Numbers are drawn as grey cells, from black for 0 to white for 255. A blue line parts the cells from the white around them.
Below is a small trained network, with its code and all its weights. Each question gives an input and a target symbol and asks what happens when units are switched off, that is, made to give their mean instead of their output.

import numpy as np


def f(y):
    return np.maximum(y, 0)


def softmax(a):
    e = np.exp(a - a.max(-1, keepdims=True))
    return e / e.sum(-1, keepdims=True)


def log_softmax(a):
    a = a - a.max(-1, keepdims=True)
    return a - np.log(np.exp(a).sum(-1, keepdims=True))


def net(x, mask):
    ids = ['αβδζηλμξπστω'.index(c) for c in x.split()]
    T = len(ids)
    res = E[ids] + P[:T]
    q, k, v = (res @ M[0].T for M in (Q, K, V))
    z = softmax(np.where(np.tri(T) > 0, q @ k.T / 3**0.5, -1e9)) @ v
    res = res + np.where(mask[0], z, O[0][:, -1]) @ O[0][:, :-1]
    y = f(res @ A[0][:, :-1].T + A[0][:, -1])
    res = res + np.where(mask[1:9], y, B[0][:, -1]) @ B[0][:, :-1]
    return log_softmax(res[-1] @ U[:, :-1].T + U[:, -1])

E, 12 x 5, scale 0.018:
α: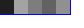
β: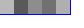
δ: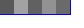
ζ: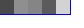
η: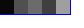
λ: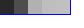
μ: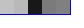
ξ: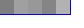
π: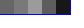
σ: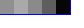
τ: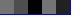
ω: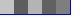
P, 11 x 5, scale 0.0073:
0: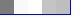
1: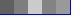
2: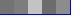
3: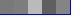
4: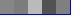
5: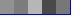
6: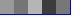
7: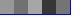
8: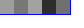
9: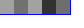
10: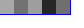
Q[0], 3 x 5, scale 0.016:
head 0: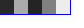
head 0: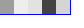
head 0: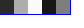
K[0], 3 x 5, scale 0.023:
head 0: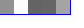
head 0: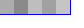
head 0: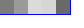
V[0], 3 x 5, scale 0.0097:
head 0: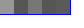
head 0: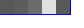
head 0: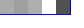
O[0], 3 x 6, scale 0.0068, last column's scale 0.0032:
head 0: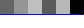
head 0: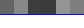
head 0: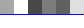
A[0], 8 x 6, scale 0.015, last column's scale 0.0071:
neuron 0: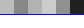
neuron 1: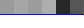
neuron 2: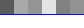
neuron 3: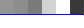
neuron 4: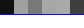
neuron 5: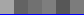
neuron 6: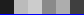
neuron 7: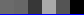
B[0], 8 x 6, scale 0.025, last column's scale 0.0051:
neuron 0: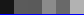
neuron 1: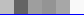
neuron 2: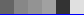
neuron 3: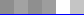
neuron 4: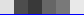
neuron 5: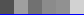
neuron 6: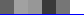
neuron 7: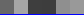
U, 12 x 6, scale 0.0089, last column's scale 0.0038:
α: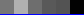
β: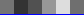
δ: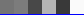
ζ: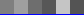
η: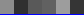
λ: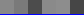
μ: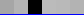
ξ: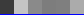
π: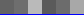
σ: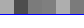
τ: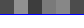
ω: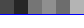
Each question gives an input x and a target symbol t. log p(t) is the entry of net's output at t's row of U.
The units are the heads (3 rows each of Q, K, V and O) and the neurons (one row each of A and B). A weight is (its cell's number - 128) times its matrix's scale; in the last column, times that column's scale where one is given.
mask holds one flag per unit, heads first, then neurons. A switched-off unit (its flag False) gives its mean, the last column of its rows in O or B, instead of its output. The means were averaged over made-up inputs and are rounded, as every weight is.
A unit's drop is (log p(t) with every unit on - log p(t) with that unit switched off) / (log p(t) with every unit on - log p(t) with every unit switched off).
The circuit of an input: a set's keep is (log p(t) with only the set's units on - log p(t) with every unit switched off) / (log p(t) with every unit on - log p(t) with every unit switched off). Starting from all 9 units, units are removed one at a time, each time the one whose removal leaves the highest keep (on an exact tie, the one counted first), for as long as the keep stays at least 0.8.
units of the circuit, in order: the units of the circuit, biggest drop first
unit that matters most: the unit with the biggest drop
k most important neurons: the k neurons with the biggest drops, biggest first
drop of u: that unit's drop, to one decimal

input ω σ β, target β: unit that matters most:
neuron 3
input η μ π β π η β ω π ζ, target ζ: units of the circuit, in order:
[neuron 6; head 0; neuron 3; neuron 2]
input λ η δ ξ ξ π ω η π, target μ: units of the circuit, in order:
[head 0; neuron 1; neuron 5]
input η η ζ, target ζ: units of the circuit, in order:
[neuron 6; neuron 3]
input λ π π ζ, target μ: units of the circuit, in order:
[head 0; neuron 4]
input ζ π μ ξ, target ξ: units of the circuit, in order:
[neuron 4; neuron 1]
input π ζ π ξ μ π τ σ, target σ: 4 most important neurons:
[neuron 1; neuron 6; neuron 2; neuron 0]
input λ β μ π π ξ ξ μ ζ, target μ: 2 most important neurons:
[neuron 6; neuron 2]
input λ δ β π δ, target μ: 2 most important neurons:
[neuron 6; neuron 7]
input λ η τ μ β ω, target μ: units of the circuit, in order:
[head 0; neuron 6]
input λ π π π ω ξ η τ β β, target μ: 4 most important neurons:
[neuron 6; neuron 2; neuron 5; neuron 0]
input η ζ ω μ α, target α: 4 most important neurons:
[neuron 6; neuron 4; neuron 1; neuron 3]
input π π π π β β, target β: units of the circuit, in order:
[head 0; neuron 3; neuron 0]
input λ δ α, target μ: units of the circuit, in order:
[neuron 4]
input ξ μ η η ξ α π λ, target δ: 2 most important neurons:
[neuron 2; neuron 4]
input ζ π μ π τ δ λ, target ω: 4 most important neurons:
[neuron 2; neuron 0; neuron 4; neuron 1]
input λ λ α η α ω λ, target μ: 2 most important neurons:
[neuron 4; neuron 0]
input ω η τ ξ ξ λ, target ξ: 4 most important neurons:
[neuron 6; neuron 2; neuron 3; neuron 1]
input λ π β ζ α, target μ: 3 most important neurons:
[neuron 4; neuron 2; neuron 0]
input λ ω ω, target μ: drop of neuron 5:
0.2
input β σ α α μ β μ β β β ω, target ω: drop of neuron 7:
0.0
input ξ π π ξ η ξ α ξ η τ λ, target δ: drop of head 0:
1.2
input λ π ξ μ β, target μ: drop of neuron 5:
0.1
